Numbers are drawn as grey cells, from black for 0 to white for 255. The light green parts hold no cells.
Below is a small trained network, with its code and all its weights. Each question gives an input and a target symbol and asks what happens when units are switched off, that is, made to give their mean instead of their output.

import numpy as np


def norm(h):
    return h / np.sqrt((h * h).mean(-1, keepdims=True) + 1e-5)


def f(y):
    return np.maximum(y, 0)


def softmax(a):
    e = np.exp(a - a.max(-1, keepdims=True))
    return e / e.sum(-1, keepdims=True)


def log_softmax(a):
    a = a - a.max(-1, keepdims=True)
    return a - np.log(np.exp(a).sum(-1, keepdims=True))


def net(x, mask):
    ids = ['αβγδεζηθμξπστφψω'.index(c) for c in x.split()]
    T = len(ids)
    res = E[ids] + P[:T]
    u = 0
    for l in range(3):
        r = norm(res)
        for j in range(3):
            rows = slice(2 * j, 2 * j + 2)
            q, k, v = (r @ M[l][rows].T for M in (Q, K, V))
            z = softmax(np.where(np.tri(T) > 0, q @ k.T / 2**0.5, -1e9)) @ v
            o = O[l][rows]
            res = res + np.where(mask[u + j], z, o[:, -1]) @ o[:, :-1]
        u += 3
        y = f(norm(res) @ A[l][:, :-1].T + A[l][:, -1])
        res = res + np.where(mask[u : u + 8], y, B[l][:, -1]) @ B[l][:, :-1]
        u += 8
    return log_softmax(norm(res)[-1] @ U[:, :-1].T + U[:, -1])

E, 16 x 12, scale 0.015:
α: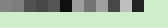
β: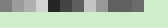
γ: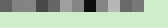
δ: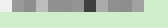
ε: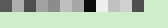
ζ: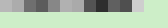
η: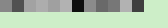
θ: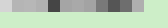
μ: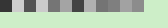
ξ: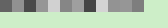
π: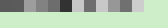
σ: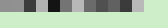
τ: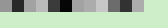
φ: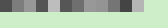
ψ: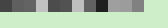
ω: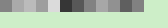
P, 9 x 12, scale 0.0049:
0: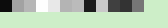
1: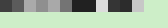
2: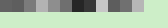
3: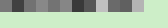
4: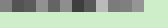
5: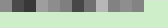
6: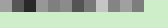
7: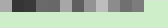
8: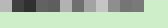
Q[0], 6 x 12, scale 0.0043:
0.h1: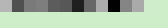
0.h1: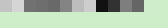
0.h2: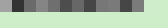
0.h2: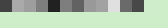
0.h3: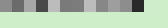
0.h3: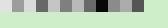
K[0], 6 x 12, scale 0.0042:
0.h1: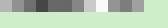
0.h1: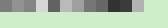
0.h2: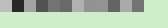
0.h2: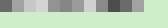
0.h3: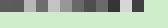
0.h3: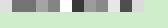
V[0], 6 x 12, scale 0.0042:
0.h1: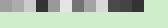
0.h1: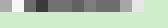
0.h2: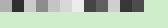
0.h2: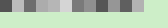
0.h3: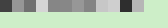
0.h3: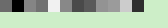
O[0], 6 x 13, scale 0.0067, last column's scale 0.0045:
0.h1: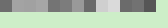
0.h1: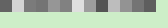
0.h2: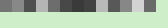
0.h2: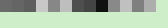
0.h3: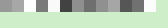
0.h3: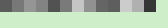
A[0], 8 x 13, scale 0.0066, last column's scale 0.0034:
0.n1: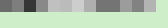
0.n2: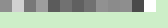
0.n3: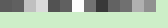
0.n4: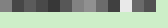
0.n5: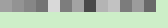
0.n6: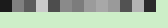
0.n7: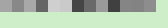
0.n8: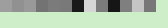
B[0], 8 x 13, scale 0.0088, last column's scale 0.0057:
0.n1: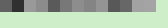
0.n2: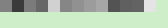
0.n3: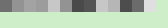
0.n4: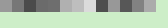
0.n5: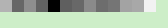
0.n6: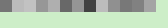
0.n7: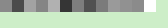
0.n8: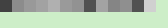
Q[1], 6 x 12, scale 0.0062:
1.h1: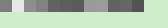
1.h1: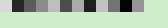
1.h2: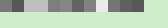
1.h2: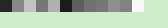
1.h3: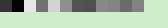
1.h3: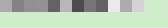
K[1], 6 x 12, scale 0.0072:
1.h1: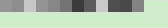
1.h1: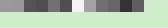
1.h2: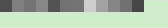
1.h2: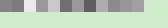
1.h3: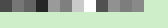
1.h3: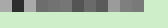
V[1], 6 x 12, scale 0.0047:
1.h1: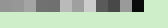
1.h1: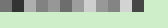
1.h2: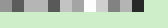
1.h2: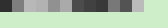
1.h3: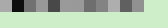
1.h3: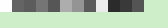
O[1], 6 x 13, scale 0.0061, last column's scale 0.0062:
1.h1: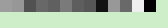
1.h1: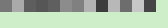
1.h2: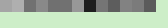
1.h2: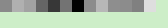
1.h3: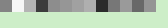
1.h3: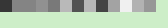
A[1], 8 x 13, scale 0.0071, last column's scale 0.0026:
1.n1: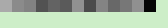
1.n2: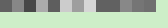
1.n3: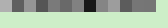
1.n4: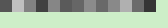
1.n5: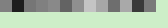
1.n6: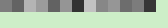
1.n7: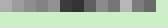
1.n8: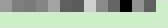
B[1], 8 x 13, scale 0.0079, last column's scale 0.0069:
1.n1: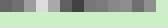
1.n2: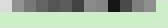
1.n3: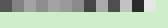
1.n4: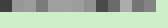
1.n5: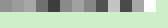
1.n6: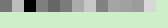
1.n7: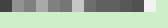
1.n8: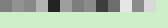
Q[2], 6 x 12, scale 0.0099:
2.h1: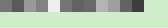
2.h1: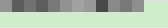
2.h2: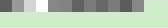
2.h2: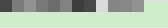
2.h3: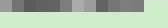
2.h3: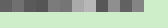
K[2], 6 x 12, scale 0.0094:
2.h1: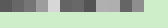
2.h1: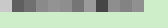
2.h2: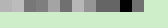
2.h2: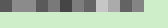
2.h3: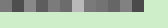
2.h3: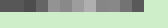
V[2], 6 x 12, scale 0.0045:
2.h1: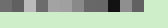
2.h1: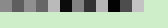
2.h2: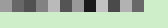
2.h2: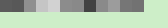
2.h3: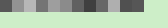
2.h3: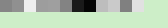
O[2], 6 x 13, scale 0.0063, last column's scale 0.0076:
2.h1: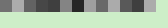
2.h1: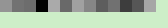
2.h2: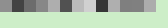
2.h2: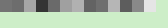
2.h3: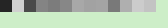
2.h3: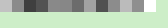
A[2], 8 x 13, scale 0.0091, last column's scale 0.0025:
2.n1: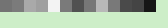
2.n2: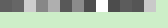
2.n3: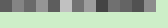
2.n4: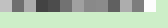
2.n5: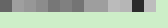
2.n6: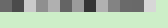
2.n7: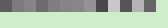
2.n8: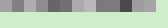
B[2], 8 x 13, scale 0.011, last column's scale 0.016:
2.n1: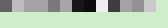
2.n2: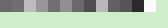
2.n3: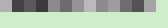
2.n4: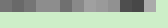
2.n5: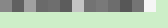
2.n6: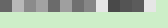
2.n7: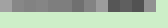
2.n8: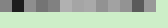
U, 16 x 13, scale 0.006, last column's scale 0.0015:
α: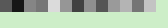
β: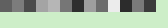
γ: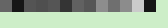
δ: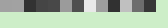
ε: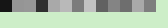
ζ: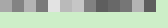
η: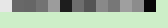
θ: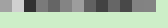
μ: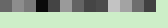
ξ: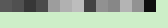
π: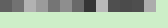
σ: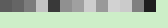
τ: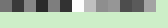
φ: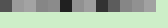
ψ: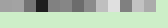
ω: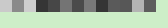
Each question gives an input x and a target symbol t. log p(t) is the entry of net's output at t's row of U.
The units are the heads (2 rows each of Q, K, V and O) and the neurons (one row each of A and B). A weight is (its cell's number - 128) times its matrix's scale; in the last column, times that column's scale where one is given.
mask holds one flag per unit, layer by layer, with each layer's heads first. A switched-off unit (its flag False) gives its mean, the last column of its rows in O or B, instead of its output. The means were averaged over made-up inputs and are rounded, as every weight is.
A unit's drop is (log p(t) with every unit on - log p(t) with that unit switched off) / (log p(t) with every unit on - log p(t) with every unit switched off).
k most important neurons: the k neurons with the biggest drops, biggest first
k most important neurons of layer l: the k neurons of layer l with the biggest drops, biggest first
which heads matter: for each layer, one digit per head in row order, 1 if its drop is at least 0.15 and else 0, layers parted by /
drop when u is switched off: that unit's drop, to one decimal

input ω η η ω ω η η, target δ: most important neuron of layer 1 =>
[1.n2]
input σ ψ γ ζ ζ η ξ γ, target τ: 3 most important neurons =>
[0.n3; 2.n1; 0.n5]
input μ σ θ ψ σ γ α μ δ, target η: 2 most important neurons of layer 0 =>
[0.n5; 0.n4]
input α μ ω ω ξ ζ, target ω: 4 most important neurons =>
[2.n2; 2.n6; 2.n1; 0.n4]
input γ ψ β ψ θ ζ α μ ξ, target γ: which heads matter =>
000 / 100 / 000
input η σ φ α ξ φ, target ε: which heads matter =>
001 / 100 / 000
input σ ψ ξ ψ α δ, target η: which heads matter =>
000 / 100 / 010
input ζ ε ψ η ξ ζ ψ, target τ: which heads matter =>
100 / 000 / 000
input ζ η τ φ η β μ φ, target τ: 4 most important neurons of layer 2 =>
[2.n1; 2.n2; 2.n6; 2.n4]
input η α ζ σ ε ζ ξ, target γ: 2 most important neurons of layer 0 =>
[0.n4; 0.n1]
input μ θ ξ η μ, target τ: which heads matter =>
010 / 100 / 000
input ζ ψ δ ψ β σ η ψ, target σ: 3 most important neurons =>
[0.n4; 0.n3; 1.n8]
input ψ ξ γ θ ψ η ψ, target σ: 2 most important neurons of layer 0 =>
[0.n4; 0.n3]
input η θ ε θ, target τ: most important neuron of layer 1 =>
[1.n5]
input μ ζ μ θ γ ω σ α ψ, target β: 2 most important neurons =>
[0.n3; 2.n5]
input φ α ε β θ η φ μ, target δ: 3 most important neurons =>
[1.n2; 0.n6; 2.n5]
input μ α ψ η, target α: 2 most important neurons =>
[0.n7; 2.n6]
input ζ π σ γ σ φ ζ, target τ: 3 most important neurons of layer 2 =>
[2.n1; 2.n2; 2.n6]
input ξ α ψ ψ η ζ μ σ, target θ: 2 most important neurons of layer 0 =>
[0.n3; 0.n4]
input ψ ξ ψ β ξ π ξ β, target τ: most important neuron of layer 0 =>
[0.n8]
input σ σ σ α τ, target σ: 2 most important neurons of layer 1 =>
[1.n8; 1.n7]
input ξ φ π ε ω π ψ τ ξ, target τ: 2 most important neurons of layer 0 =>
[0.n3; 0.n5]
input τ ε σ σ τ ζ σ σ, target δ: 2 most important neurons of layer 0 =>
[0.n7; 0.n6]
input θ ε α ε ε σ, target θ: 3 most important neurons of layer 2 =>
[2.n2; 2.n1; 2.n6]
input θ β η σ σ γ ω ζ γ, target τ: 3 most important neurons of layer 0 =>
[0.n5; 0.n3; 0.n6]
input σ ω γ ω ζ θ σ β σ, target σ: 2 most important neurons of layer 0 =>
[0.n8; 0.n7]
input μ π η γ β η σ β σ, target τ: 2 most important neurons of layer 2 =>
[2.n1; 2.n3]
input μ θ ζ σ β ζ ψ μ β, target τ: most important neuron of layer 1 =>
[1.n8]
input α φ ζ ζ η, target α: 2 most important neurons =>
[0.n4; 2.n6]
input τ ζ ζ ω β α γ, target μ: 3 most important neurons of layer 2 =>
[2.n6; 2.n2; 2.n5]
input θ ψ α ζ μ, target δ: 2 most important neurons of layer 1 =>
[1.n2; 1.n7]
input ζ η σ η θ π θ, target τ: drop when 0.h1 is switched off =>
1.3
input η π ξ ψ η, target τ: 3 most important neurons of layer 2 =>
[2.n1; 2.n2; 2.n6]
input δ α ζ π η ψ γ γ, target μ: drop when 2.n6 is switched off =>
0.4
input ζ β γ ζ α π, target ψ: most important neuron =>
[2.n2]
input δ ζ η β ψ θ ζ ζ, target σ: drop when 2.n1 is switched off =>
0.2
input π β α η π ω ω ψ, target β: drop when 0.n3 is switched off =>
0.8
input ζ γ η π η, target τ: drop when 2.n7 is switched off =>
0.0
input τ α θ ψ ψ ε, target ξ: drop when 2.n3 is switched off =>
0.1
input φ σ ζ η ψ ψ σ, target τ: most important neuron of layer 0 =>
[0.n3]
